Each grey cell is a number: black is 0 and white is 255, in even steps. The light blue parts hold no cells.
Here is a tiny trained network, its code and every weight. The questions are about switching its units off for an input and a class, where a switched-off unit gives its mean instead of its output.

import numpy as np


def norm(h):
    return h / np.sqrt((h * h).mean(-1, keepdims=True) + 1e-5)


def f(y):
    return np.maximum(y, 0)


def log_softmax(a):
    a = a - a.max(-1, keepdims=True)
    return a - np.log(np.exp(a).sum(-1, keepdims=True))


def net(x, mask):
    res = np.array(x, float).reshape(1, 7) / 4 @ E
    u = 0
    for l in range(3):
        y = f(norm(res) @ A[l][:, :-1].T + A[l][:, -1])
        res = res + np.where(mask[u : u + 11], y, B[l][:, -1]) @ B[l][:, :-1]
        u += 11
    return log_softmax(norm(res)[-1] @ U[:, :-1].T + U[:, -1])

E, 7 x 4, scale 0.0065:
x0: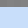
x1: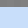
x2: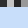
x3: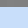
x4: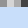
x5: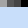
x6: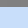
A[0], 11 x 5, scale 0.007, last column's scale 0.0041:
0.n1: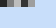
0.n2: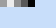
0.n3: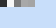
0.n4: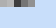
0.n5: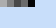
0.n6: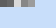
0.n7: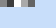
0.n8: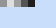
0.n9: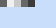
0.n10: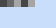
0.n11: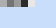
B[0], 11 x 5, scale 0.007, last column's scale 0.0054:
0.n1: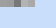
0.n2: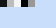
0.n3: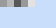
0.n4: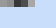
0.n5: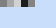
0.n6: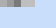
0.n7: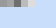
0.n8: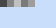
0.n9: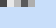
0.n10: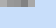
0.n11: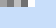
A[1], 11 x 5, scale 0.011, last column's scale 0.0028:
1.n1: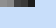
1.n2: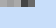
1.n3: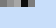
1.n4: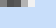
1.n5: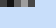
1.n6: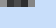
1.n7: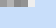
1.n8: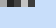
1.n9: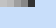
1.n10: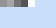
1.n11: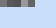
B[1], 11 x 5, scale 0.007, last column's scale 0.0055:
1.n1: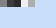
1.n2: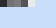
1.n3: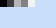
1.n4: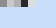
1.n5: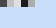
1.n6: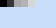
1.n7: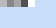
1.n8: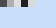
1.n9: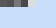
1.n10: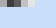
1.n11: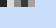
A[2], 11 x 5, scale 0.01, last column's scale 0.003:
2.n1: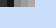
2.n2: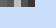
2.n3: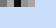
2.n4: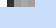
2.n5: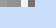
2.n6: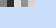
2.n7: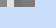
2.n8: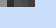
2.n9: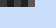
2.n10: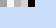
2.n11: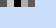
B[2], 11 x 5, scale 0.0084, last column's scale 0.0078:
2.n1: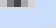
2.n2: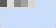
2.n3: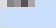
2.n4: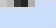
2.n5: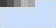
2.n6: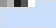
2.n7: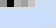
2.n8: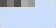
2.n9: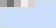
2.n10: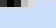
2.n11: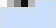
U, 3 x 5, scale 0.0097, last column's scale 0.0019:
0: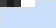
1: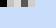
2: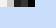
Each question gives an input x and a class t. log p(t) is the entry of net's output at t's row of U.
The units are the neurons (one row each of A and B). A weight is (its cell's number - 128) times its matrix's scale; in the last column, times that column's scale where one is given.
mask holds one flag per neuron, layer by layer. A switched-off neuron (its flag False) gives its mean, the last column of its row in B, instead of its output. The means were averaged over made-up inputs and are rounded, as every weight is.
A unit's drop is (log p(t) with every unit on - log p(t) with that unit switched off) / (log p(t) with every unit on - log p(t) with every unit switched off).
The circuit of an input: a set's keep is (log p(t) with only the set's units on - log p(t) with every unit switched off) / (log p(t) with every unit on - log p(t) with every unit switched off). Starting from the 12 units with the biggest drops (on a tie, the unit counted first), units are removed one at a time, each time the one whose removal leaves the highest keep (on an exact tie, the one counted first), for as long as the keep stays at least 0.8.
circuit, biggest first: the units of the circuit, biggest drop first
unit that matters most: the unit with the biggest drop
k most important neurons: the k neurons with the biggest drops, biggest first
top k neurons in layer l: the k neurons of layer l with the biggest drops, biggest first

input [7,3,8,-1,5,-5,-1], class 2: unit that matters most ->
2.n11
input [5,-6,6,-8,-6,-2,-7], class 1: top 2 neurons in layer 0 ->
[0.n9, 0.n7]
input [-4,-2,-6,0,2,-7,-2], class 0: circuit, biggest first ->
[2.n10, 0.n7]
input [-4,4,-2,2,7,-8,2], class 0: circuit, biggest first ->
[2.n10, 1.n8]
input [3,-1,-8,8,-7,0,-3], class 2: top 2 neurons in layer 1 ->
[1.n3, 1.n2]
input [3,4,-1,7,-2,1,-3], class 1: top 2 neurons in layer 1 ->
[1.n8, 1.n10]
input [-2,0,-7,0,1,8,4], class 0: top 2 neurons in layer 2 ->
[2.n9, 2.n11]
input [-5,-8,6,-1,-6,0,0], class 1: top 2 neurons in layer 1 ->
[1.n5, 1.n8]
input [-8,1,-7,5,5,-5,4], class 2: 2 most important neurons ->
[2.n4, 1.n9]
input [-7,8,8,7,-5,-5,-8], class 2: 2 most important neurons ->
[2.n11, 0.n3]
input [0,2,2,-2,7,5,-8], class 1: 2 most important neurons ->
[0.n2, 2.n10]
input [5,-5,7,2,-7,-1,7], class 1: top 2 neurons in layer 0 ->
[0.n9, 0.n7]
